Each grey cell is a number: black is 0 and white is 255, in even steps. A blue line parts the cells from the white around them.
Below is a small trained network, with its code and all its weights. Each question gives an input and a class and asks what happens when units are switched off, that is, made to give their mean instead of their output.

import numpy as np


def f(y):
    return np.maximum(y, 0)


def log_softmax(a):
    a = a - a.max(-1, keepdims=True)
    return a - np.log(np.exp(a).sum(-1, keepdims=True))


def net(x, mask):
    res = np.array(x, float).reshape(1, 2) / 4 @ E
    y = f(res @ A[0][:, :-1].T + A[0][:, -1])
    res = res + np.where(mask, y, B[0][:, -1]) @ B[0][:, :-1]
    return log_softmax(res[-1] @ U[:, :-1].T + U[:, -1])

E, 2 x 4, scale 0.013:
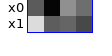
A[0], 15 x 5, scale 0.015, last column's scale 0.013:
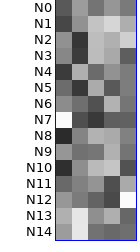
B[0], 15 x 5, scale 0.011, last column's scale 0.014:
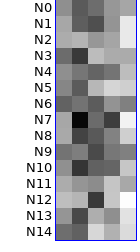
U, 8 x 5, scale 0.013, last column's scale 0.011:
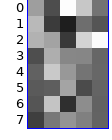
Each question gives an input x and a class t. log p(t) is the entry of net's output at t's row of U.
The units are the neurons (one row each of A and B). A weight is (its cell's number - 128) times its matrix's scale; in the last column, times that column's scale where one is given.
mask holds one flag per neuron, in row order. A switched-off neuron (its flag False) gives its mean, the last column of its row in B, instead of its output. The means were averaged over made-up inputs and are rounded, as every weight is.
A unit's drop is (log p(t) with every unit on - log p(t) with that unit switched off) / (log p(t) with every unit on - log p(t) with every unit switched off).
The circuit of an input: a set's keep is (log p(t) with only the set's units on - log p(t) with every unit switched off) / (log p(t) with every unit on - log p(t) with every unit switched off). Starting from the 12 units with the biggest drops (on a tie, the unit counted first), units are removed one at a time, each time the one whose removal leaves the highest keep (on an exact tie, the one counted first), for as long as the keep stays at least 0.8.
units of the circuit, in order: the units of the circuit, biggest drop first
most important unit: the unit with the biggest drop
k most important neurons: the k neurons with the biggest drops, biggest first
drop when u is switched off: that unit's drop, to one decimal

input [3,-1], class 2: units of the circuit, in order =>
N14; N7
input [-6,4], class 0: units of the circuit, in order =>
N14
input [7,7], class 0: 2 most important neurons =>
N5; N3
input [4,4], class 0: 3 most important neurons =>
N5; N1; N8
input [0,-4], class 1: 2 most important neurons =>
N12; N10
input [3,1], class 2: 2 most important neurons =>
N14; N13
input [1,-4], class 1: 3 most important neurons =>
N12; N10; N8
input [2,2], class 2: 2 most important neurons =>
N14; N13
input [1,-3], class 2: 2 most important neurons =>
N7; N13
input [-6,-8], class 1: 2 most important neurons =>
N1; N10
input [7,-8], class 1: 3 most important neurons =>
N8; N10; N1
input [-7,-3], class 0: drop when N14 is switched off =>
0.2
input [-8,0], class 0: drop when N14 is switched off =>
0.1
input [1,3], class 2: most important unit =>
N10
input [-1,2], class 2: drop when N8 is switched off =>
0.1
